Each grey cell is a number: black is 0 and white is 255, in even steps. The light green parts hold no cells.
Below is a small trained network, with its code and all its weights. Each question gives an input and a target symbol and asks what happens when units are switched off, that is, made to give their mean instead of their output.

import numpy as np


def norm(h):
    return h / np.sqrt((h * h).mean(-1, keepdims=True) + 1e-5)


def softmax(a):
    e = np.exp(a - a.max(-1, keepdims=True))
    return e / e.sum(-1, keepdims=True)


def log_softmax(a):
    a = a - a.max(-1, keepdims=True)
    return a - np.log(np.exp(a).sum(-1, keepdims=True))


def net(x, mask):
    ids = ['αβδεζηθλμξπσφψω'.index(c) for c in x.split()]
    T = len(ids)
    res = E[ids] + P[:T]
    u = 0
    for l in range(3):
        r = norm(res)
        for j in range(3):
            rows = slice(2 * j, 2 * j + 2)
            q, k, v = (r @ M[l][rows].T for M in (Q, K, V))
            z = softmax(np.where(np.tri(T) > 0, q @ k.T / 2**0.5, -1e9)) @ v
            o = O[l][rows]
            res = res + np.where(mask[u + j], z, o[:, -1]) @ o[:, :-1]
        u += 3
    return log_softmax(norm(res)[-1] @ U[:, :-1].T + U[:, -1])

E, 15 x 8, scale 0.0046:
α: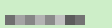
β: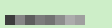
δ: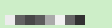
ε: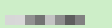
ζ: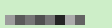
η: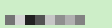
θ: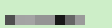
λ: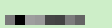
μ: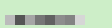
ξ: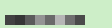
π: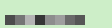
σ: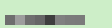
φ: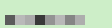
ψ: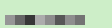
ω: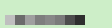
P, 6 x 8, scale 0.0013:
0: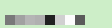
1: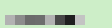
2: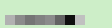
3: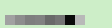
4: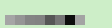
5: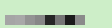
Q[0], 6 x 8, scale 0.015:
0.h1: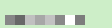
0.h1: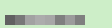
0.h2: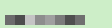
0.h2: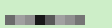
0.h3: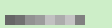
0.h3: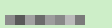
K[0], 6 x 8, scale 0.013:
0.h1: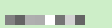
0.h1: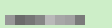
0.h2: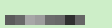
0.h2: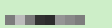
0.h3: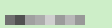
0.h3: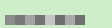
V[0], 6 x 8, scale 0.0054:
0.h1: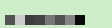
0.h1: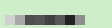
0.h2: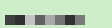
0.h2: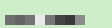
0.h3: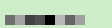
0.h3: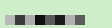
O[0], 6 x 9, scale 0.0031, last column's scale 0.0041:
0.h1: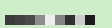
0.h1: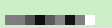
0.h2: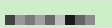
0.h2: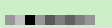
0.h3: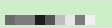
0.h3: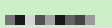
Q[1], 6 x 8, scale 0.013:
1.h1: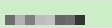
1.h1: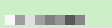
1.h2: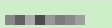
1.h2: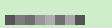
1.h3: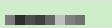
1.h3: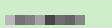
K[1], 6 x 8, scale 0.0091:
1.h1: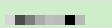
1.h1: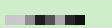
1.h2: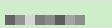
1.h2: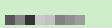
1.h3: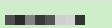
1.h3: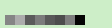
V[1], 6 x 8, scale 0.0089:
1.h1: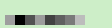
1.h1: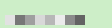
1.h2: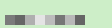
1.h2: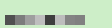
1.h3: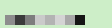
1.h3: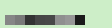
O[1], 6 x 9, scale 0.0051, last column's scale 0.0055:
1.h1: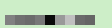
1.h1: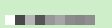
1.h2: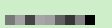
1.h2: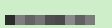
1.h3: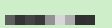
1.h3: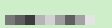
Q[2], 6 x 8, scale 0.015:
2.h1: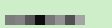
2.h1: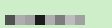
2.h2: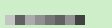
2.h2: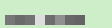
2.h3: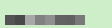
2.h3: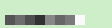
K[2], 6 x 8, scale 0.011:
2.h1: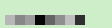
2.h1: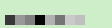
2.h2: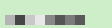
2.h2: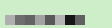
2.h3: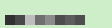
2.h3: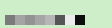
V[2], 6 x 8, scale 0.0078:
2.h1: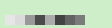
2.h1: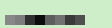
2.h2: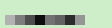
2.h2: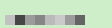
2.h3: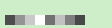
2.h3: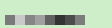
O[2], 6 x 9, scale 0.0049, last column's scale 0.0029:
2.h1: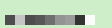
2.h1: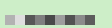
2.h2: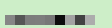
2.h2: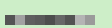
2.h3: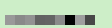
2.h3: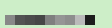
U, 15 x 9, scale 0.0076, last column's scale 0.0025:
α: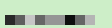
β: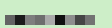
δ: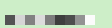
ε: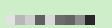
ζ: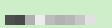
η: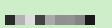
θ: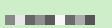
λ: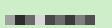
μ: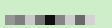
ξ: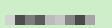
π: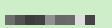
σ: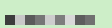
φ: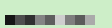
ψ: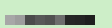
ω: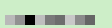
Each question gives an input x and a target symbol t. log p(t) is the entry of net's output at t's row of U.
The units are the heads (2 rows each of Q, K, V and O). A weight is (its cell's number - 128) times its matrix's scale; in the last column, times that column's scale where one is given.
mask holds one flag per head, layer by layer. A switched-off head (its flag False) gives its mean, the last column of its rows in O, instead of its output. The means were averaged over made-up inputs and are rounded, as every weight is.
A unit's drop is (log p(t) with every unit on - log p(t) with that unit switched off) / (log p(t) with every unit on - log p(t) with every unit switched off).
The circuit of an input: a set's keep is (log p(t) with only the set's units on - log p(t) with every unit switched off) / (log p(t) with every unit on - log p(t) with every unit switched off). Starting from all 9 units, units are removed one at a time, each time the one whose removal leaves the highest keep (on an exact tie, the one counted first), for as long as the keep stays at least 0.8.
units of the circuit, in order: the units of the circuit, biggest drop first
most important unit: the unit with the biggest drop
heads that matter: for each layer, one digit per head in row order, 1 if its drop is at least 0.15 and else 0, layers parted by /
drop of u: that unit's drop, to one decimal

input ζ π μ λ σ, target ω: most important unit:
0.h3
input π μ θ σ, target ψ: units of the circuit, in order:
[0.h1 2.h1 2.h2 0.h3]
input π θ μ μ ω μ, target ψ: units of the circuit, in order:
[0.h3 2.h1]
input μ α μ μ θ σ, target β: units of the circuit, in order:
[0.h1 2.h2]
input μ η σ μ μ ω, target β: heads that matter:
100 / 000 / 010
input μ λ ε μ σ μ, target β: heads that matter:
100 / 001 / 010
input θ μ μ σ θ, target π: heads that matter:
101 / 000 / 001
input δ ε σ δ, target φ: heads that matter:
101 / 101 / 000
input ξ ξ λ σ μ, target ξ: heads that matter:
100 / 111 / 000
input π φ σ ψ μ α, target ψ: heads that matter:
111 / 000 / 110
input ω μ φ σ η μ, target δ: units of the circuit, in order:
[0.h3 1.h3 1.h1]
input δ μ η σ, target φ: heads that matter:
110 / 001 / 000
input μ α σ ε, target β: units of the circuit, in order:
[0.h1 2.h2]
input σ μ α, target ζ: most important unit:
2.h1
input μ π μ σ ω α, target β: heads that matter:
100 / 001 / 010
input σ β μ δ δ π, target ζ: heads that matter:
000 / 000 / 100
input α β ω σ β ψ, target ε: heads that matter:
111 / 111 / 001
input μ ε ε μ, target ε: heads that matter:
101 / 100 / 000
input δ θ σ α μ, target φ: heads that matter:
110 / 101 / 000
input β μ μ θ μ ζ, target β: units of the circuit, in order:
[0.h3]
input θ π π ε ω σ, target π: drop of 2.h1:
-0.1
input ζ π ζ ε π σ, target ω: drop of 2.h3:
0.1
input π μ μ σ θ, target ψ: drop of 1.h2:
0.0
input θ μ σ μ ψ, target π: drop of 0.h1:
0.9
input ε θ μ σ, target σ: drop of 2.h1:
0.2
